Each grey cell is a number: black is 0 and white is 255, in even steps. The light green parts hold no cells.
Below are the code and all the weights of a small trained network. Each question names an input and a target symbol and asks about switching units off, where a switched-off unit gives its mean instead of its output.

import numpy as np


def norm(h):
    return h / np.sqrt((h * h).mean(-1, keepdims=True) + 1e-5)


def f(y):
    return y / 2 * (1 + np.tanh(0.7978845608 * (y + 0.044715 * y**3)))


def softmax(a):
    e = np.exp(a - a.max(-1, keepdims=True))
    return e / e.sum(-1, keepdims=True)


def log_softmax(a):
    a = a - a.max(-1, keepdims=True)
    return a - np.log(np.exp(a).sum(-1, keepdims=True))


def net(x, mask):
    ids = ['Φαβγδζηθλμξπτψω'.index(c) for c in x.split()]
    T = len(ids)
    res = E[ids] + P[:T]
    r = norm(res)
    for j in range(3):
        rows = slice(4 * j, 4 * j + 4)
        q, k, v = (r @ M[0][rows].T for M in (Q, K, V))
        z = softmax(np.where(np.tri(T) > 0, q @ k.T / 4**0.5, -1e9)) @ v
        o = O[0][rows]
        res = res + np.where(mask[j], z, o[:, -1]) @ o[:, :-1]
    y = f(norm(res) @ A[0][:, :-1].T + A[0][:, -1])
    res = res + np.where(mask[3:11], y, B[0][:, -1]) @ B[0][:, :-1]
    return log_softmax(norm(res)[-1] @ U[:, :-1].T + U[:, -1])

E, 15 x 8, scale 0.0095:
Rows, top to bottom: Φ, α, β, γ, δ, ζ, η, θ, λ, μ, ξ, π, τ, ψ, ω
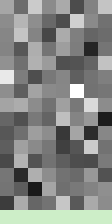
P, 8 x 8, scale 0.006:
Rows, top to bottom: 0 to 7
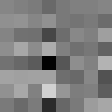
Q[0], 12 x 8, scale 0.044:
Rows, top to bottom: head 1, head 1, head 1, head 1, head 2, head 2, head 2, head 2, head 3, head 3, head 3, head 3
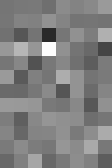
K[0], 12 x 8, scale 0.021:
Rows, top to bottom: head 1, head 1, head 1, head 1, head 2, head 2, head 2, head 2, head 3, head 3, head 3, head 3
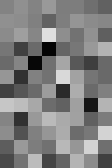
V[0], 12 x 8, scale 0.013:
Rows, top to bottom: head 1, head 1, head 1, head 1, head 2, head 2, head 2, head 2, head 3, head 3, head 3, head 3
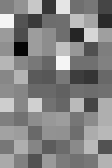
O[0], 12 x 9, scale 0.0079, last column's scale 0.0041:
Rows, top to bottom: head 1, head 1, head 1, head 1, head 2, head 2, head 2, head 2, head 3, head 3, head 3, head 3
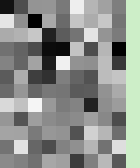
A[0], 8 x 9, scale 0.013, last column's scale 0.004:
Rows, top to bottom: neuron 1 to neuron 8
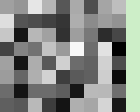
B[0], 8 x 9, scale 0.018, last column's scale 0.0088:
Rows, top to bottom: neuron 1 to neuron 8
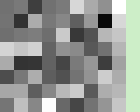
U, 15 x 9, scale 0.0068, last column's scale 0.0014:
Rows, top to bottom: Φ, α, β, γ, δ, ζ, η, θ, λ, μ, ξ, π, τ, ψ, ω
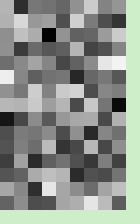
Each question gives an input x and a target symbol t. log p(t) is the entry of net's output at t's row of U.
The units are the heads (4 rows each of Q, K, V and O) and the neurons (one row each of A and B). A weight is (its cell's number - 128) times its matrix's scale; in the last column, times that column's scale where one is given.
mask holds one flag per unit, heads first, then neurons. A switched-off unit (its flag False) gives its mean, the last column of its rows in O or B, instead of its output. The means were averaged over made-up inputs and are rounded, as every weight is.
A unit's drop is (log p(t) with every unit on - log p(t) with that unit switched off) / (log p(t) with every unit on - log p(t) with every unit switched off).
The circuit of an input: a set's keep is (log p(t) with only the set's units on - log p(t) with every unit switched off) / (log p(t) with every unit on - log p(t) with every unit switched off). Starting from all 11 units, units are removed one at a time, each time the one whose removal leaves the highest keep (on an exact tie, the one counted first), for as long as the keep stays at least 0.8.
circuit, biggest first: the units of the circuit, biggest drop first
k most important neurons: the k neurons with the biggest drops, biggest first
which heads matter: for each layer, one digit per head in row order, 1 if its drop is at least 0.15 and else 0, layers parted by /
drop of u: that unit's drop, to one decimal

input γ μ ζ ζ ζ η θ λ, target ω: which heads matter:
110
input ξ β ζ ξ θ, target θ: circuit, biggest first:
[head 1]
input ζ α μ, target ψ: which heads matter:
100
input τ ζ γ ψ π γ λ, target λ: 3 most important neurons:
[neuron 8; neuron 3; neuron 4]
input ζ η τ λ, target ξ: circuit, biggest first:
[head 1; neuron 8; neuron 2]
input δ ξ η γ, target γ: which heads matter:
000
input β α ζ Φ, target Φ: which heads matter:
000
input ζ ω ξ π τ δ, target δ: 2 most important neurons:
[neuron 6; neuron 8]
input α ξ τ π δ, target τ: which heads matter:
100
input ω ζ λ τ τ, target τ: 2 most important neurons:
[neuron 8; neuron 2]
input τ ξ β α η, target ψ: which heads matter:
110
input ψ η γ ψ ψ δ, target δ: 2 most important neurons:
[neuron 6; neuron 1]
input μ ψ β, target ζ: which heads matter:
100
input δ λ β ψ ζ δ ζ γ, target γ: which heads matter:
011
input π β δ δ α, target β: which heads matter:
100
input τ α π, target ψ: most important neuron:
[neuron 2]
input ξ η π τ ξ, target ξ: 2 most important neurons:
[neuron 8; neuron 2]
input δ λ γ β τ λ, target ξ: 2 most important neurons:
[neuron 8; neuron 1]
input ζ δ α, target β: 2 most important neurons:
[neuron 8; neuron 2]
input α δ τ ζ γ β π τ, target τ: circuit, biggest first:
[head 1]
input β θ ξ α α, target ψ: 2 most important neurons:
[neuron 2; neuron 4]
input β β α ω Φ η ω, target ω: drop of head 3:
0.1
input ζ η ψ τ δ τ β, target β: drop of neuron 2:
0.1
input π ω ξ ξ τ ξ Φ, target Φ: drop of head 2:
0.3
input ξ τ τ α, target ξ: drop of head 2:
-0.2
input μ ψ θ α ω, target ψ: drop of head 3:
-0.1
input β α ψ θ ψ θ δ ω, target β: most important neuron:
[neuron 1]
